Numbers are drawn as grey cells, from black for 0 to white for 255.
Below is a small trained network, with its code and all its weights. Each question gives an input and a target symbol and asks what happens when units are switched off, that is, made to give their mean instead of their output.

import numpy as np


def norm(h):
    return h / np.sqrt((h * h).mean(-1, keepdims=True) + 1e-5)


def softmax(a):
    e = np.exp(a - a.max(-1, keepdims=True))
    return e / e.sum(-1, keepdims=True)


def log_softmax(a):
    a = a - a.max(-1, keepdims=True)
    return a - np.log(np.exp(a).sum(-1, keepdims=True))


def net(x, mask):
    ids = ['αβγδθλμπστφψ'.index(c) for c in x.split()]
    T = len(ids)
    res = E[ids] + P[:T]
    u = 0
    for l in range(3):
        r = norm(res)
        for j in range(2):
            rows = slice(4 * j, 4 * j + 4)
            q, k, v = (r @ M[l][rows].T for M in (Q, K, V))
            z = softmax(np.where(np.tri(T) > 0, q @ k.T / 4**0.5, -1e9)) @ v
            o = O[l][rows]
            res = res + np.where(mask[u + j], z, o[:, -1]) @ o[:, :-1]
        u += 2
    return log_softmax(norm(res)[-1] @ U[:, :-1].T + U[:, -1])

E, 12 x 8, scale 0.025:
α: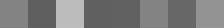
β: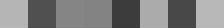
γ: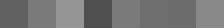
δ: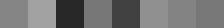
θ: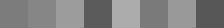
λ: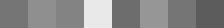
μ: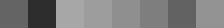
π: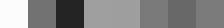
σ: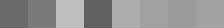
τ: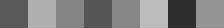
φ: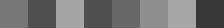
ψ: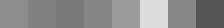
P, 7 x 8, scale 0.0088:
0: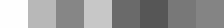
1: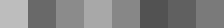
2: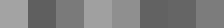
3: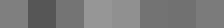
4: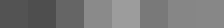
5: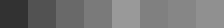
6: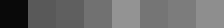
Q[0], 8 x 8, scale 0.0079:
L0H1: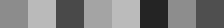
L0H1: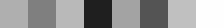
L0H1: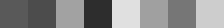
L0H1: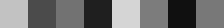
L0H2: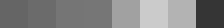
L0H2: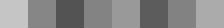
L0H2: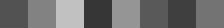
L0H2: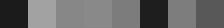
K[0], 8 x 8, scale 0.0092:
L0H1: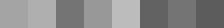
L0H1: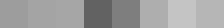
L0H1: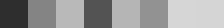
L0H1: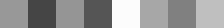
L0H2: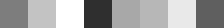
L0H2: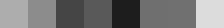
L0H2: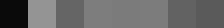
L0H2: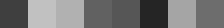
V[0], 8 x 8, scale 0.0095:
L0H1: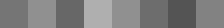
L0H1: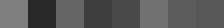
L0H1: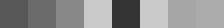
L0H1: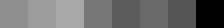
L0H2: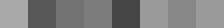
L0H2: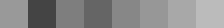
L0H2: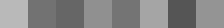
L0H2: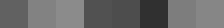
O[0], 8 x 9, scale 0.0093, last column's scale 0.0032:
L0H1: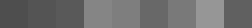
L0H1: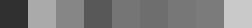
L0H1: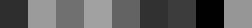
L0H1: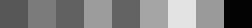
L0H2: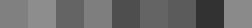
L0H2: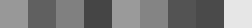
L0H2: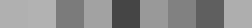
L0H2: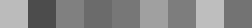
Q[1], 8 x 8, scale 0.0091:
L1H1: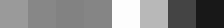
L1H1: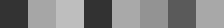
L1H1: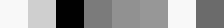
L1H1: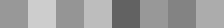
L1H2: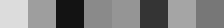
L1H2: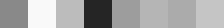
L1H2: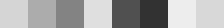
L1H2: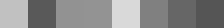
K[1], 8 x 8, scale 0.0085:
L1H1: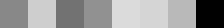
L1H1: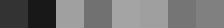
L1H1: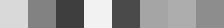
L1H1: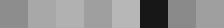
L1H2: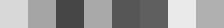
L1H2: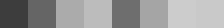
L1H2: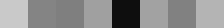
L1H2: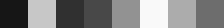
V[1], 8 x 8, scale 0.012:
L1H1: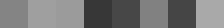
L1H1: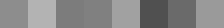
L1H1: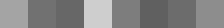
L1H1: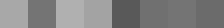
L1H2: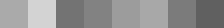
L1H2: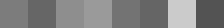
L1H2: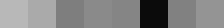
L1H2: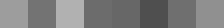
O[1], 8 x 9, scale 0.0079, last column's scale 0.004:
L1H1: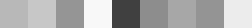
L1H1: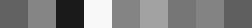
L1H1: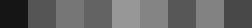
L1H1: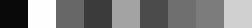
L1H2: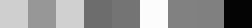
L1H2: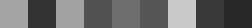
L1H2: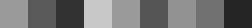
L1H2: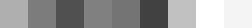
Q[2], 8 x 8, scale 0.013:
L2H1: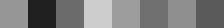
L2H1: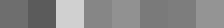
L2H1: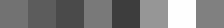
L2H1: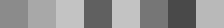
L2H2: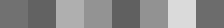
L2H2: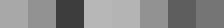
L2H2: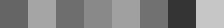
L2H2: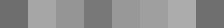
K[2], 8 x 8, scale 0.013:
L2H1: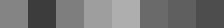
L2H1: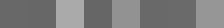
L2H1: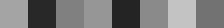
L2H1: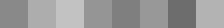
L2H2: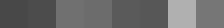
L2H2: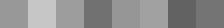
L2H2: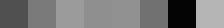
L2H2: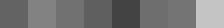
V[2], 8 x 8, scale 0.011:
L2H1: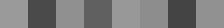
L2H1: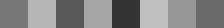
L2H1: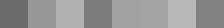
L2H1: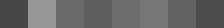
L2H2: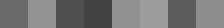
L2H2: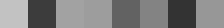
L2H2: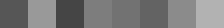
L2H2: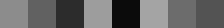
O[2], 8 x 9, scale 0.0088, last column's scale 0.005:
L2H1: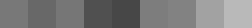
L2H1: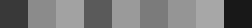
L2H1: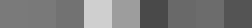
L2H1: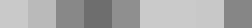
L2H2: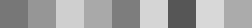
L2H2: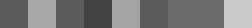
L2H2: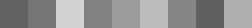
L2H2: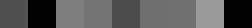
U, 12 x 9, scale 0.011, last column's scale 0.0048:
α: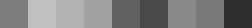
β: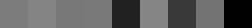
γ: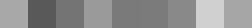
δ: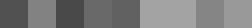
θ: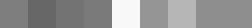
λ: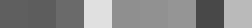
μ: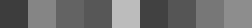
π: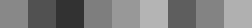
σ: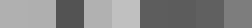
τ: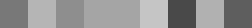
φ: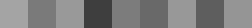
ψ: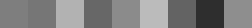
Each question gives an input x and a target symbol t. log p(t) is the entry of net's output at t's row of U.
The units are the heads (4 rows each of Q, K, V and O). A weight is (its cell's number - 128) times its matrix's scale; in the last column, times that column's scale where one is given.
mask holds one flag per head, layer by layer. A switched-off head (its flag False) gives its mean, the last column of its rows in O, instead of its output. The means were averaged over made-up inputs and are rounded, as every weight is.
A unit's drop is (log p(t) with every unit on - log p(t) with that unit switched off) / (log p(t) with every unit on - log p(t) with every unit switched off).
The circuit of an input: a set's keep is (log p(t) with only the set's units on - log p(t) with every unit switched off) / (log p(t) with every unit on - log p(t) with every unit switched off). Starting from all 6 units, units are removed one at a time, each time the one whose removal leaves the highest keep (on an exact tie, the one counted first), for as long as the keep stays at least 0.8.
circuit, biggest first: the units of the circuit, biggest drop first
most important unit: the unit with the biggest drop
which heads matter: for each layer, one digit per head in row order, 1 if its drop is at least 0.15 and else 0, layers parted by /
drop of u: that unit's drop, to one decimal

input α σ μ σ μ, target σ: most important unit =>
L2H2
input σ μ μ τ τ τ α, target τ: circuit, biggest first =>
(L0H1 L1H2)
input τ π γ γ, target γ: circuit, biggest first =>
(L1H1 L0H2)
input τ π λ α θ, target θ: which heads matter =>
11 / 00 / 00
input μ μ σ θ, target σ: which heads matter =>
10 / 00 / 11
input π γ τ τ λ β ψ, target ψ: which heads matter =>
00 / 11 / 00
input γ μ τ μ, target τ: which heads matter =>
00 / 01 / 10
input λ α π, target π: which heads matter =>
01 / 10 / 01
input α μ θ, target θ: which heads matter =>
10 / 00 / 00
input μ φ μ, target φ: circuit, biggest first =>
(L1H1 L1H2)
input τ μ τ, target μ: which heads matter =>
01 / 01 / 00
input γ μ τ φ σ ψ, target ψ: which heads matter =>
00 / 01 / 00
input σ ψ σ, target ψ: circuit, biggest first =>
(L0H1 L1H2)
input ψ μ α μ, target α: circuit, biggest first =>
(L1H1 L0H1)
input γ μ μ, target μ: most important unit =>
L1H2
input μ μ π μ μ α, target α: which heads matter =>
00 / 11 / 00
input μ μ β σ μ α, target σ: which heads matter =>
10 / 00 / 01
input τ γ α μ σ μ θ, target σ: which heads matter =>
10 / 10 / 11
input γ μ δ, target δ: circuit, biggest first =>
(L2H1 L2H2 L1H1)
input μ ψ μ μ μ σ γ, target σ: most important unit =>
L0H1
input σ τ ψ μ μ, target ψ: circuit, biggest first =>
(L1H2 L0H2)
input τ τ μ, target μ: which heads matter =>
11 / 11 / 00
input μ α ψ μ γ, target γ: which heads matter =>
01 / 10 / 00
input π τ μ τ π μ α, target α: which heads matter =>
01 / 10 / 00
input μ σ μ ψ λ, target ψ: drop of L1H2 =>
1.1
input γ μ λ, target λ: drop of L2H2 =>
0.1
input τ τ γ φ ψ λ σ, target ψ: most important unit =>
L0H1
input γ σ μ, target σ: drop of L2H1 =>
0.0
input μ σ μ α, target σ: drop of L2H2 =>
0.2
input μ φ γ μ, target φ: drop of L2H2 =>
0.1
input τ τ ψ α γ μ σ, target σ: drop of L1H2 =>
0.1
